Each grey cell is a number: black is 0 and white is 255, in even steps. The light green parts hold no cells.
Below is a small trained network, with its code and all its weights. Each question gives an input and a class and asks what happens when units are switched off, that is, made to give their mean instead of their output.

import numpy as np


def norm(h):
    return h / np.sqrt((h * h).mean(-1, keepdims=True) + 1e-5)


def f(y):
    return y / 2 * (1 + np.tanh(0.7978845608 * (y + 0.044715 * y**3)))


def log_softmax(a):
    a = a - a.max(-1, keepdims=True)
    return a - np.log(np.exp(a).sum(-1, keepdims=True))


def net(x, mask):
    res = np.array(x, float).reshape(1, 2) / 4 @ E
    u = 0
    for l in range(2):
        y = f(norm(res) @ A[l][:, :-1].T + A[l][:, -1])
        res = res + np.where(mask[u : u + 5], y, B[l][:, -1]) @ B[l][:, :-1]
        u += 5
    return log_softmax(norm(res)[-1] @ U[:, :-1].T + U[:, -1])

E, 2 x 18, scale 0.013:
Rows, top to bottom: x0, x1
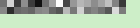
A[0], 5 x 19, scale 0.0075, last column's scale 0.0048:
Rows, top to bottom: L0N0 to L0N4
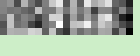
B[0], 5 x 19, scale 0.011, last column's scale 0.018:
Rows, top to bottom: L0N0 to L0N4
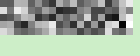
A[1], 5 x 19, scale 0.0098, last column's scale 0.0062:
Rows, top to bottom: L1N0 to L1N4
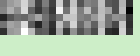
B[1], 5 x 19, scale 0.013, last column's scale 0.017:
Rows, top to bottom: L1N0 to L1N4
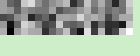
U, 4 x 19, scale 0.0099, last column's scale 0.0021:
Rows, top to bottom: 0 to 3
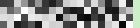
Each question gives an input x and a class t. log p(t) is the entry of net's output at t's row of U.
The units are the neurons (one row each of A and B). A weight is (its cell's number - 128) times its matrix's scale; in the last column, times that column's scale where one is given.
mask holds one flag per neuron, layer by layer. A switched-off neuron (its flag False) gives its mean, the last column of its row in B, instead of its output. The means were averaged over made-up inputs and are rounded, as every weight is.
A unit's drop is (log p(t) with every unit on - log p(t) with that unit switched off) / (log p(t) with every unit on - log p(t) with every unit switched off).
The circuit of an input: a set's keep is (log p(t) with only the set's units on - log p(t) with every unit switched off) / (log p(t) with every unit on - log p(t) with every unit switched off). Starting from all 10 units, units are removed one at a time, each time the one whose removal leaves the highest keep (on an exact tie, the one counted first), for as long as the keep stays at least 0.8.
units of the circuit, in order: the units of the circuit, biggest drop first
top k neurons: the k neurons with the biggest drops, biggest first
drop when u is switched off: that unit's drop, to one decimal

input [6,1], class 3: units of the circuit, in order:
(L0N3)
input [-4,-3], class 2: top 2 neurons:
(L0N2; L0N0)
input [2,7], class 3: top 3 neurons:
(L0N2; L1N4; L0N0)
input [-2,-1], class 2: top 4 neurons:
(L0N2; L0N0; L1N4; L1N3)
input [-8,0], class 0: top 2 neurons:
(L0N3; L0N4)
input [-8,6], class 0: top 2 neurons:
(L0N3; L0N2)
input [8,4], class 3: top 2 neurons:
(L0N3; L1N4)
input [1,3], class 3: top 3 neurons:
(L0N2; L1N4; L0N0)
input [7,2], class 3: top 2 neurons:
(L0N3; L1N4)
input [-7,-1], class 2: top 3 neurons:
(L0N2; L0N0; L1N4)
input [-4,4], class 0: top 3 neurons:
(L0N3; L0N2; L0N4)
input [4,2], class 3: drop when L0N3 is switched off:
1.1
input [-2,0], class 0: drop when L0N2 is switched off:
1.0
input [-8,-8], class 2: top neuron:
(L0N2)
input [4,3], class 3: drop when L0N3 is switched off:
1.1
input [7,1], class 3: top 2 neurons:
(L0N3; L1N4)
